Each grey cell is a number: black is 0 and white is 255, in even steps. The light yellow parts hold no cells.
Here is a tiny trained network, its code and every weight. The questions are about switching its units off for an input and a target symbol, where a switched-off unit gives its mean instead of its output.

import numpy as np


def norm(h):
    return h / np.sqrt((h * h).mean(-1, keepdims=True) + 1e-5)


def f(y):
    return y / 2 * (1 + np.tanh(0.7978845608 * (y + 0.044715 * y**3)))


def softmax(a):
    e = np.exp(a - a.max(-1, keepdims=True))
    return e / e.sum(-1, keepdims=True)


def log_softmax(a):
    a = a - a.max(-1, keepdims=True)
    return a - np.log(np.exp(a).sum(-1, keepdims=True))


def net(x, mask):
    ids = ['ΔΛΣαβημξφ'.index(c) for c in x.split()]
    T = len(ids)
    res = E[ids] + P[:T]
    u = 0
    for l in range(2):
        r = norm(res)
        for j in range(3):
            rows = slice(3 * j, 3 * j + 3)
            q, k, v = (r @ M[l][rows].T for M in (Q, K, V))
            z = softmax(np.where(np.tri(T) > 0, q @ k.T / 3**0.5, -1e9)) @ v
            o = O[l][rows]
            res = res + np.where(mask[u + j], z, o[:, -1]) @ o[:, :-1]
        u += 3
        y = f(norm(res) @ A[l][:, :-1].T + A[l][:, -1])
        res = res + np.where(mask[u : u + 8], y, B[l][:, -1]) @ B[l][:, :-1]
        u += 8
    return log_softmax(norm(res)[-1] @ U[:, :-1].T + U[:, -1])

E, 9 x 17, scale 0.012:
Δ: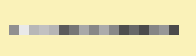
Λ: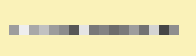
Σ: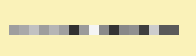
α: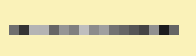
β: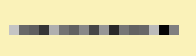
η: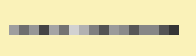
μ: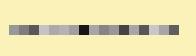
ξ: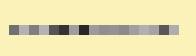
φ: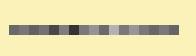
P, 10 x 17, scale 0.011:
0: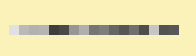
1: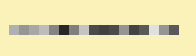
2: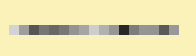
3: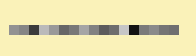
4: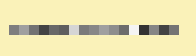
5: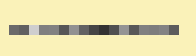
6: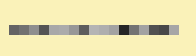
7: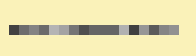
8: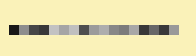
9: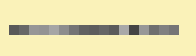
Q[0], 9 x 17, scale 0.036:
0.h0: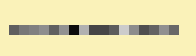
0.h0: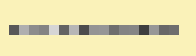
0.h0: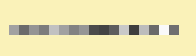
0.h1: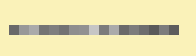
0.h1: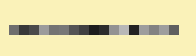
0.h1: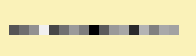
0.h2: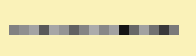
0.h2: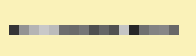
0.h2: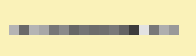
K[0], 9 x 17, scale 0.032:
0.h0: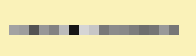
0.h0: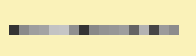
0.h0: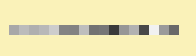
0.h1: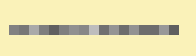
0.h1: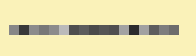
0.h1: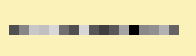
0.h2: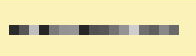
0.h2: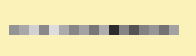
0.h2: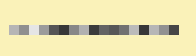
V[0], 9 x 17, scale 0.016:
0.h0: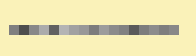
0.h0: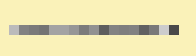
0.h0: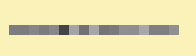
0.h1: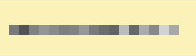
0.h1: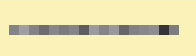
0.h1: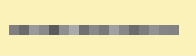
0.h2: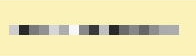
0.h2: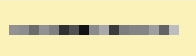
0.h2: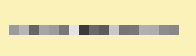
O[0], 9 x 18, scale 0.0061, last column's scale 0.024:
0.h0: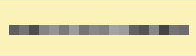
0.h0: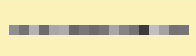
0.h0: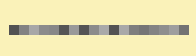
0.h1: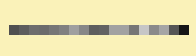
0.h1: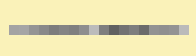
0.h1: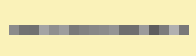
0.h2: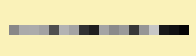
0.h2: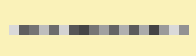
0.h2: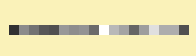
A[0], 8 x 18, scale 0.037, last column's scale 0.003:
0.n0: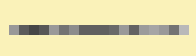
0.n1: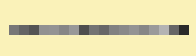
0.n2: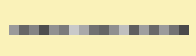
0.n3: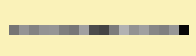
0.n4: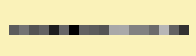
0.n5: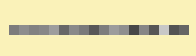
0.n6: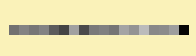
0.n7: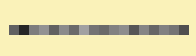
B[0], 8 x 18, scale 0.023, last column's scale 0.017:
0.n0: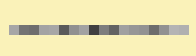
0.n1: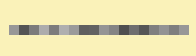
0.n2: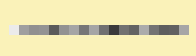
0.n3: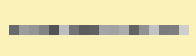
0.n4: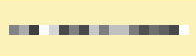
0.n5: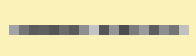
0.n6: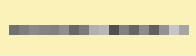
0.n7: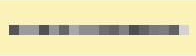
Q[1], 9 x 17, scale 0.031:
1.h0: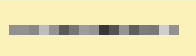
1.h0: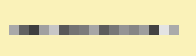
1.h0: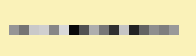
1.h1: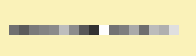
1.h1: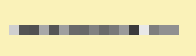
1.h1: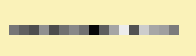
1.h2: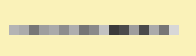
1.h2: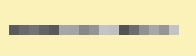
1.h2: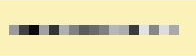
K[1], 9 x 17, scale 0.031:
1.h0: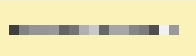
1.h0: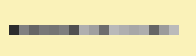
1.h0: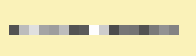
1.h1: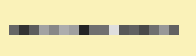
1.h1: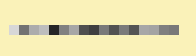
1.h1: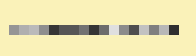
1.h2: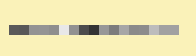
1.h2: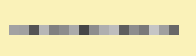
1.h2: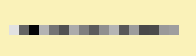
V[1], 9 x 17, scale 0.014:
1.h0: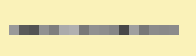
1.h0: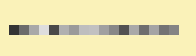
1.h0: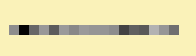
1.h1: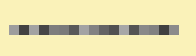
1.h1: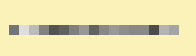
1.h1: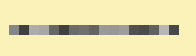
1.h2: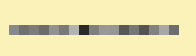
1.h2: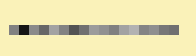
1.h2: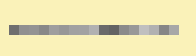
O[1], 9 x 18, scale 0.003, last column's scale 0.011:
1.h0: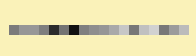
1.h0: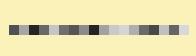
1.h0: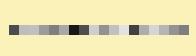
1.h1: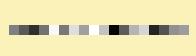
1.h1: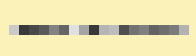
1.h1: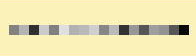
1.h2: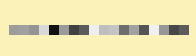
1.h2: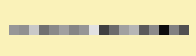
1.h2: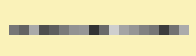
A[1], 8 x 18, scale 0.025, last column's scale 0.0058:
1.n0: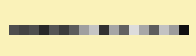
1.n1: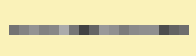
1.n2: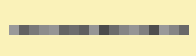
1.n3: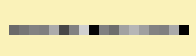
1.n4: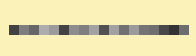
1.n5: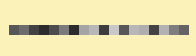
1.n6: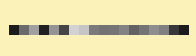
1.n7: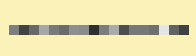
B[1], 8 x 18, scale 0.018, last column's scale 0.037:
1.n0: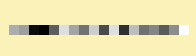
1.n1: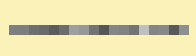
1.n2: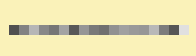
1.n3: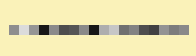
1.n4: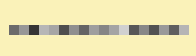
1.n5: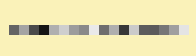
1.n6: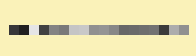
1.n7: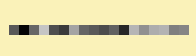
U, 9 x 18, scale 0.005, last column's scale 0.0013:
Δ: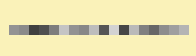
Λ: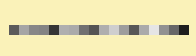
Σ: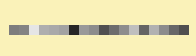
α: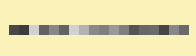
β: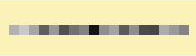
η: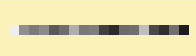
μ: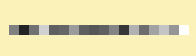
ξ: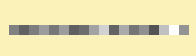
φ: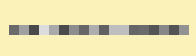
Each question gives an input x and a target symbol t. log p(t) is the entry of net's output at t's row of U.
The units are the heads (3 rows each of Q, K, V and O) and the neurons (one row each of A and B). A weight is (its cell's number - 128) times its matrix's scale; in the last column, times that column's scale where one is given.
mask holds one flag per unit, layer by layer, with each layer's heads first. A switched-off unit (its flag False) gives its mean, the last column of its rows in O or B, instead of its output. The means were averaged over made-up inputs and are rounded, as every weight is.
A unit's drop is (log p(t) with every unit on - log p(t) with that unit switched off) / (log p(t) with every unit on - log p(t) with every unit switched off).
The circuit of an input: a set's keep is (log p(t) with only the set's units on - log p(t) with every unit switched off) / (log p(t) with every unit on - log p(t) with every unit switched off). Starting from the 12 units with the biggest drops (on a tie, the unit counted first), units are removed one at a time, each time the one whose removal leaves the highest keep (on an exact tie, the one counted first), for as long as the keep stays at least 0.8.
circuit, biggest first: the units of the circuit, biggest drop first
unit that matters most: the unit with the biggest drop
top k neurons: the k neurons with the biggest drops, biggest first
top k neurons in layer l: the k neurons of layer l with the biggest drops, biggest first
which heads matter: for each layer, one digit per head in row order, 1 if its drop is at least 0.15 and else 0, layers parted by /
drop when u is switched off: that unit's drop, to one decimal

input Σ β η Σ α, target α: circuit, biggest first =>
(0.n4 0.h2 1.n6)
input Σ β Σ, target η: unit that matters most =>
0.h2
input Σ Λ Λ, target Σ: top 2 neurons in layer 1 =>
(1.n0 1.n5)
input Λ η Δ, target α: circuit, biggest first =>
(0.n4 0.h2 1.n0 1.n6)
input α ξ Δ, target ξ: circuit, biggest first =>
(0.h2 1.n0 1.n5 0.n4)
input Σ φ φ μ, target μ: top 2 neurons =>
(0.n1 1.n7)
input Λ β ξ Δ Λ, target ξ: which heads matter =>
101 / 000
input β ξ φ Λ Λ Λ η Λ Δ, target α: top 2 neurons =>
(0.n4 1.n6)
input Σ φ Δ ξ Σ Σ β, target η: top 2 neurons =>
(0.n4 1.n0)
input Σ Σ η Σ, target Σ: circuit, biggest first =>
(0.n4 1.n0 1.n5 1.n4)
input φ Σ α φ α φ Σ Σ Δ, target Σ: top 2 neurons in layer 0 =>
(0.n4 0.n5)
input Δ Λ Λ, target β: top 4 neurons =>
(0.n4 0.n5 0.n7 1.n0)
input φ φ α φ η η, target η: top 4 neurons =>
(0.n2 0.n4 1.n0 1.n5)
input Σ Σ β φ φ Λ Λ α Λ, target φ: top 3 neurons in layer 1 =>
(1.n0 1.n4 1.n5)
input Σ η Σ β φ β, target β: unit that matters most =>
1.n3
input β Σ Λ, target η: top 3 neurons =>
(0.n4 1.n5 1.n0)
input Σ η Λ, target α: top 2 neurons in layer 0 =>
(0.n4 0.n3)
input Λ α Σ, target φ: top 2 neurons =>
(0.n7 1.n0)
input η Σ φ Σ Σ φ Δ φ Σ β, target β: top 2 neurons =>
(0.n0 1.n3)
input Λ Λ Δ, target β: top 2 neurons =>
(0.n4 0.n5)
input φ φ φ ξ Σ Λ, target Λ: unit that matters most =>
0.n3
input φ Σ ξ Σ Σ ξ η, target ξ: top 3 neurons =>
(1.n0 0.n5 1.n5)
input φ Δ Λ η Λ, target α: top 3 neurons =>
(0.n4 1.n6 1.n0)
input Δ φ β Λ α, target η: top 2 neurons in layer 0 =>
(0.n4 0.n3)
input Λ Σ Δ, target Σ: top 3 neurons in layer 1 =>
(1.n0 1.n5 1.n4)
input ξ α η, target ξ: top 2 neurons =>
(0.n5 1.n0)
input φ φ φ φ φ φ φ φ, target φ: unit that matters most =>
0.h1
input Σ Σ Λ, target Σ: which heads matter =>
001 / 000
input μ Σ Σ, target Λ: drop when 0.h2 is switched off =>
1.0
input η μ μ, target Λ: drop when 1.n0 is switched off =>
0.3
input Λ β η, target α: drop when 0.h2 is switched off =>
1.0
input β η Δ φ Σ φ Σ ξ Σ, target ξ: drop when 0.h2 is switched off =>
1.0
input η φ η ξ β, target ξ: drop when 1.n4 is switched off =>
0.0
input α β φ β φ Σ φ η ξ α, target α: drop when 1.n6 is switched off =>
0.2
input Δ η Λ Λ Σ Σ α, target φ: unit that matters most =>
0.h0
